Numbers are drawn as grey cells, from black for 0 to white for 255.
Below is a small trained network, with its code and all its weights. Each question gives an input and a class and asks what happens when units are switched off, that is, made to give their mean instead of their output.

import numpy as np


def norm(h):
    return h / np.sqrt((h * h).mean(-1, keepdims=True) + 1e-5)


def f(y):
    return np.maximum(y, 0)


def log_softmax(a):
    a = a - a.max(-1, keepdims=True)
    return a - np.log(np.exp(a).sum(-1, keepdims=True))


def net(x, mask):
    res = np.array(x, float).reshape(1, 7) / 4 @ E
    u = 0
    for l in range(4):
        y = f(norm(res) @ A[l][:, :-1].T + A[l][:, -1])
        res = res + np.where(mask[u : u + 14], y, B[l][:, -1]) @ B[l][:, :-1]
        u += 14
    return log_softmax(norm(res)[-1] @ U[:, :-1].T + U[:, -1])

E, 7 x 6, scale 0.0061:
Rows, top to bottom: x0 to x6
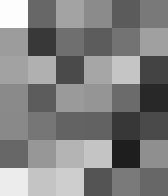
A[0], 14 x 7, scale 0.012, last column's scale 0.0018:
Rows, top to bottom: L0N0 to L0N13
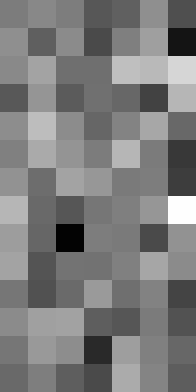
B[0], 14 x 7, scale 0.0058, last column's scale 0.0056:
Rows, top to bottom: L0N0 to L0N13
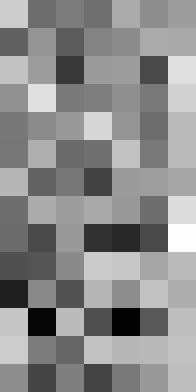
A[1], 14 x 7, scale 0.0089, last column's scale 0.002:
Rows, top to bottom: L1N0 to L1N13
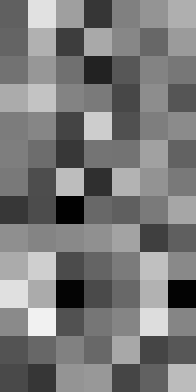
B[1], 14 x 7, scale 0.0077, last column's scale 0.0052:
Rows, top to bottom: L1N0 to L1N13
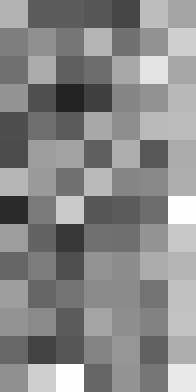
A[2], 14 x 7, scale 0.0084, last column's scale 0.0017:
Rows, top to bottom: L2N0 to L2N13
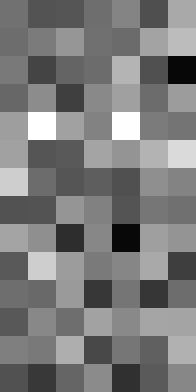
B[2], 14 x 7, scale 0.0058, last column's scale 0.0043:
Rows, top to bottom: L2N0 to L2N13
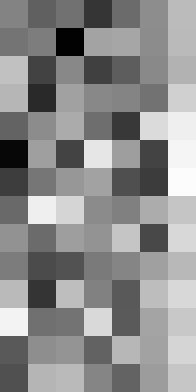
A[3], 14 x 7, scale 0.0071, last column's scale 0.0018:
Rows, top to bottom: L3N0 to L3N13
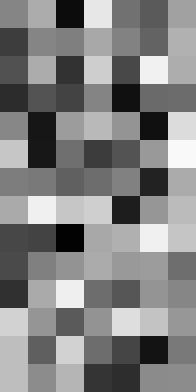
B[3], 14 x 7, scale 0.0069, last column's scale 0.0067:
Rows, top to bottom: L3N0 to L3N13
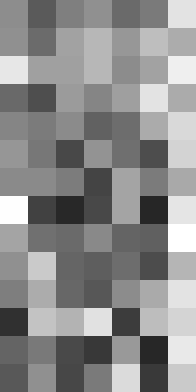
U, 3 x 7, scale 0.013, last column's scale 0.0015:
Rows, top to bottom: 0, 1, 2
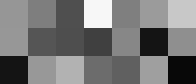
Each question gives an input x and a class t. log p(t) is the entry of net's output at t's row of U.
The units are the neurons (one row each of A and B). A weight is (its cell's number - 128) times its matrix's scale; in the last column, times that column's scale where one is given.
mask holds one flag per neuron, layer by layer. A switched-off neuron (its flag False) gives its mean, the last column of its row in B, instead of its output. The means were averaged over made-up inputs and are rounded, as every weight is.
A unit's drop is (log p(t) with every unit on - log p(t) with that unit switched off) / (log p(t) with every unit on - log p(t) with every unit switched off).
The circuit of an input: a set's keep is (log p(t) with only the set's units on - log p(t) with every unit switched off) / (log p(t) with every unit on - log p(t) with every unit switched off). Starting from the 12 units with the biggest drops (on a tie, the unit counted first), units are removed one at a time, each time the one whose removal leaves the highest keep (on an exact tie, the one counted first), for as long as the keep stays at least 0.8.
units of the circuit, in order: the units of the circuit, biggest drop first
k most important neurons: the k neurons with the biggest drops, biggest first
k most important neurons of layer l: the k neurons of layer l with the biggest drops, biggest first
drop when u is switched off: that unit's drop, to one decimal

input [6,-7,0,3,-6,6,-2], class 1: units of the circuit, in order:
[L3N7]
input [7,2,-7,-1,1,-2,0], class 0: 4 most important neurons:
[L0N8 L0N9 L0N1 L1N7]
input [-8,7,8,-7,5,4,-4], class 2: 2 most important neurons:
[L1N7 L0N8]
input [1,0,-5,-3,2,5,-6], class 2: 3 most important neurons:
[L1N7 L0N12 L1N13]
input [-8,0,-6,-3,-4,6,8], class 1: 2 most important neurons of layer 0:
[L0N11 L0N4]
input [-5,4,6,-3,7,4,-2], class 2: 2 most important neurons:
[L0N8 L1N7]
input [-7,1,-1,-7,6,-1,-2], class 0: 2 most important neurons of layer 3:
[L3N2 L3N8]
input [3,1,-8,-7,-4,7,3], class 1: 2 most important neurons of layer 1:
[L1N4 L1N2]
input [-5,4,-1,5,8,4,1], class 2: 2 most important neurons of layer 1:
[L1N2 L1N7]
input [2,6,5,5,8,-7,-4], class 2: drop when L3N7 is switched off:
0.2
